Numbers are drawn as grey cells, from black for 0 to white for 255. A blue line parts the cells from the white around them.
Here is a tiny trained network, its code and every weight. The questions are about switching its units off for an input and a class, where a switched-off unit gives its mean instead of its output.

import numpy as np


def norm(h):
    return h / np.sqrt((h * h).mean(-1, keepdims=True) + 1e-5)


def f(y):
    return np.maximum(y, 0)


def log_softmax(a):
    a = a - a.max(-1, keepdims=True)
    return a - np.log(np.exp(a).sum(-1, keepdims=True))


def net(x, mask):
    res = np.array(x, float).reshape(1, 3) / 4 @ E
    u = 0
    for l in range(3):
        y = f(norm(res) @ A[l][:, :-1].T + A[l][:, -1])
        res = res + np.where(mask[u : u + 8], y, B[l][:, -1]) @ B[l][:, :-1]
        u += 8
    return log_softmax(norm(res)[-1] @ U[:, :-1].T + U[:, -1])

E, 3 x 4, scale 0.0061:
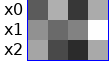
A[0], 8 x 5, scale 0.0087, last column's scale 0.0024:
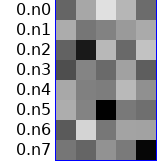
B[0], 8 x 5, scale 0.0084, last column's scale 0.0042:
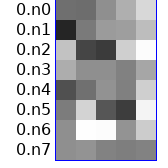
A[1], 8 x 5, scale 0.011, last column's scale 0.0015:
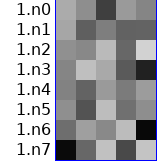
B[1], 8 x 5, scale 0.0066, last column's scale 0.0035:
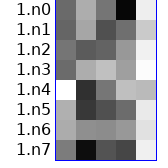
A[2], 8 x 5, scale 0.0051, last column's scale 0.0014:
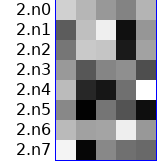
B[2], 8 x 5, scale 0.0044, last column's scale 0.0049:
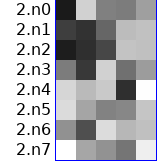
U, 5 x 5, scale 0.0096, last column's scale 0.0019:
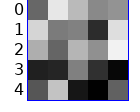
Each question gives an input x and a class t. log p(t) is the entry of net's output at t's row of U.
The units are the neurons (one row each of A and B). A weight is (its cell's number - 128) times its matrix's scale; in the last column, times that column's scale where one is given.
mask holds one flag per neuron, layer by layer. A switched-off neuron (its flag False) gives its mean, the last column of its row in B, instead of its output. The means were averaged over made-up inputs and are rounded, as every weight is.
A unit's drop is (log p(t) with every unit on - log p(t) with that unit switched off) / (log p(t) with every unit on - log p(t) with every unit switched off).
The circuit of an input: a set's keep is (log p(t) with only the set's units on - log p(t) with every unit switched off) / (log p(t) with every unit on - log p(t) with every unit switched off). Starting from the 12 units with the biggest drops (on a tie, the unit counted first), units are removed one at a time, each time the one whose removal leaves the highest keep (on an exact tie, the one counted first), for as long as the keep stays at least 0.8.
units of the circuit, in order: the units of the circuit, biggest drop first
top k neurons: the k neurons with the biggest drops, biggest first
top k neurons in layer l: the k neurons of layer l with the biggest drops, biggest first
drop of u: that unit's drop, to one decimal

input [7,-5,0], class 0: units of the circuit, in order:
0.n6
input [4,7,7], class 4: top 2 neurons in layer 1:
1.n0; 1.n3
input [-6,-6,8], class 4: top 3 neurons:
0.n5; 1.n0; 1.n1
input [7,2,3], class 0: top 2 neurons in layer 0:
0.n6; 0.n2
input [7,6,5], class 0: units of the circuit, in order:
0.n6; 1.n7; 0.n2; 1.n5
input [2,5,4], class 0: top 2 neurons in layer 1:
1.n7; 1.n6
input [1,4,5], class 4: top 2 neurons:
0.n5; 0.n6
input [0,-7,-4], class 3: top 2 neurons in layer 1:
1.n3; 1.n4
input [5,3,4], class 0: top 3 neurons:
0.n6; 0.n2; 1.n7
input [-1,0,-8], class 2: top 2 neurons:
0.n5; 1.n7
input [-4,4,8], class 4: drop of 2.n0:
-0.1
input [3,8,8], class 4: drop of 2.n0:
0.0
